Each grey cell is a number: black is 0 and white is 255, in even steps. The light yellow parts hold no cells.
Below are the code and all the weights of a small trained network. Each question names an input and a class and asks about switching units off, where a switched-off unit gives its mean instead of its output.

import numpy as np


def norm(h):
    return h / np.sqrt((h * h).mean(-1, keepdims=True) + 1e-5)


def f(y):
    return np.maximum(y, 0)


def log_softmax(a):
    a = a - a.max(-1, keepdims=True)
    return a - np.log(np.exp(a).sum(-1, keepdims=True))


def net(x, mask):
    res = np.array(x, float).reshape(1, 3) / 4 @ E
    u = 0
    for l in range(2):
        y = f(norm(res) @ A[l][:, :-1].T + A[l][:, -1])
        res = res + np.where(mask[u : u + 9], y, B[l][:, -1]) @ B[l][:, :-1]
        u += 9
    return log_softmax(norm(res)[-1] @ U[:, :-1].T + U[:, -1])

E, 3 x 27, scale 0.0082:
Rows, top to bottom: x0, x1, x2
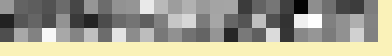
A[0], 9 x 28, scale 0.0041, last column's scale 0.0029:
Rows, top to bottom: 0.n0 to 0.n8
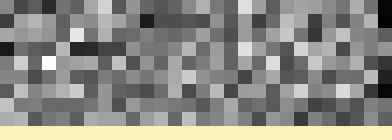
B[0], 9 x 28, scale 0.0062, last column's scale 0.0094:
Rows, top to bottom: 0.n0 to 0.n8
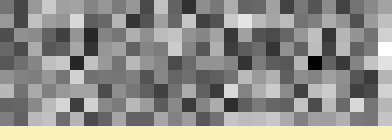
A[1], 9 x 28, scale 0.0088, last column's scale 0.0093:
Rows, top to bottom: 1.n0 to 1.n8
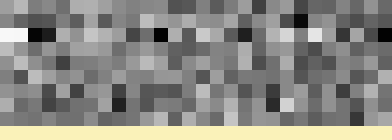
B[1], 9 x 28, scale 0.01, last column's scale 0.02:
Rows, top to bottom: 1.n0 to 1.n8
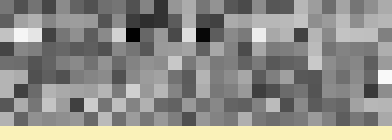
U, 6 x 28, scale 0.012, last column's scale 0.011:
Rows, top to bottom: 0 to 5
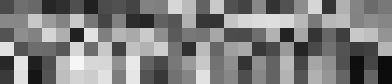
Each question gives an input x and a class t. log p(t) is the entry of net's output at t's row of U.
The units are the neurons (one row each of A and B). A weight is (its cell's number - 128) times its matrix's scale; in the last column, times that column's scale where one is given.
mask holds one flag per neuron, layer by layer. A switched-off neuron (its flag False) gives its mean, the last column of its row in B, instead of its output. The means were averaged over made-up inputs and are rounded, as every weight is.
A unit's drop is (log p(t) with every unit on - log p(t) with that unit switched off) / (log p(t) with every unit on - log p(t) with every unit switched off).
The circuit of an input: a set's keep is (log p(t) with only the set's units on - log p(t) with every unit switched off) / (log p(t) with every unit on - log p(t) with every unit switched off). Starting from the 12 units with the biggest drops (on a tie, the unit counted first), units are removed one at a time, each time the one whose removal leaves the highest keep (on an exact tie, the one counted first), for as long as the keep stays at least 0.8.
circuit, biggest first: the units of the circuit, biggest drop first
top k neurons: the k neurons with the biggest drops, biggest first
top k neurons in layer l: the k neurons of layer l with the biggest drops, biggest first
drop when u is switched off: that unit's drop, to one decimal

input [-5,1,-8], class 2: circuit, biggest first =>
1.n7
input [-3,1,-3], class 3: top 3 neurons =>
1.n1; 0.n0; 1.n5
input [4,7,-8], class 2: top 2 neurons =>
1.n7; 0.n2
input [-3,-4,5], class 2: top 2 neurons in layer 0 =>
0.n4; 0.n3
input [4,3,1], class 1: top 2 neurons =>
1.n1; 0.n2
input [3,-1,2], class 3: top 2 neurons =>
0.n8; 1.n8
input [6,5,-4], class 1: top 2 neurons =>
1.n1; 0.n2
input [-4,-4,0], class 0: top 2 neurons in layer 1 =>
1.n1; 1.n0
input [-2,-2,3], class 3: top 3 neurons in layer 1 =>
1.n7; 1.n1; 1.n8
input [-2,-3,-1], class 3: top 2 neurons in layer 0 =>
0.n2; 0.n1
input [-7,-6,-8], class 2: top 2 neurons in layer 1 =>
1.n7; 1.n1
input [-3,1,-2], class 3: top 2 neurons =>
1.n1; 0.n0
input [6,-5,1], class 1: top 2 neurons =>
1.n1; 0.n8
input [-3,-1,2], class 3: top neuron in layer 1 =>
1.n1
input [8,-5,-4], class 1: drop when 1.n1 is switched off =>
0.9
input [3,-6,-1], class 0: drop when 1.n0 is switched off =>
0.0
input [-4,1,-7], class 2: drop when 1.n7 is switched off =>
0.8
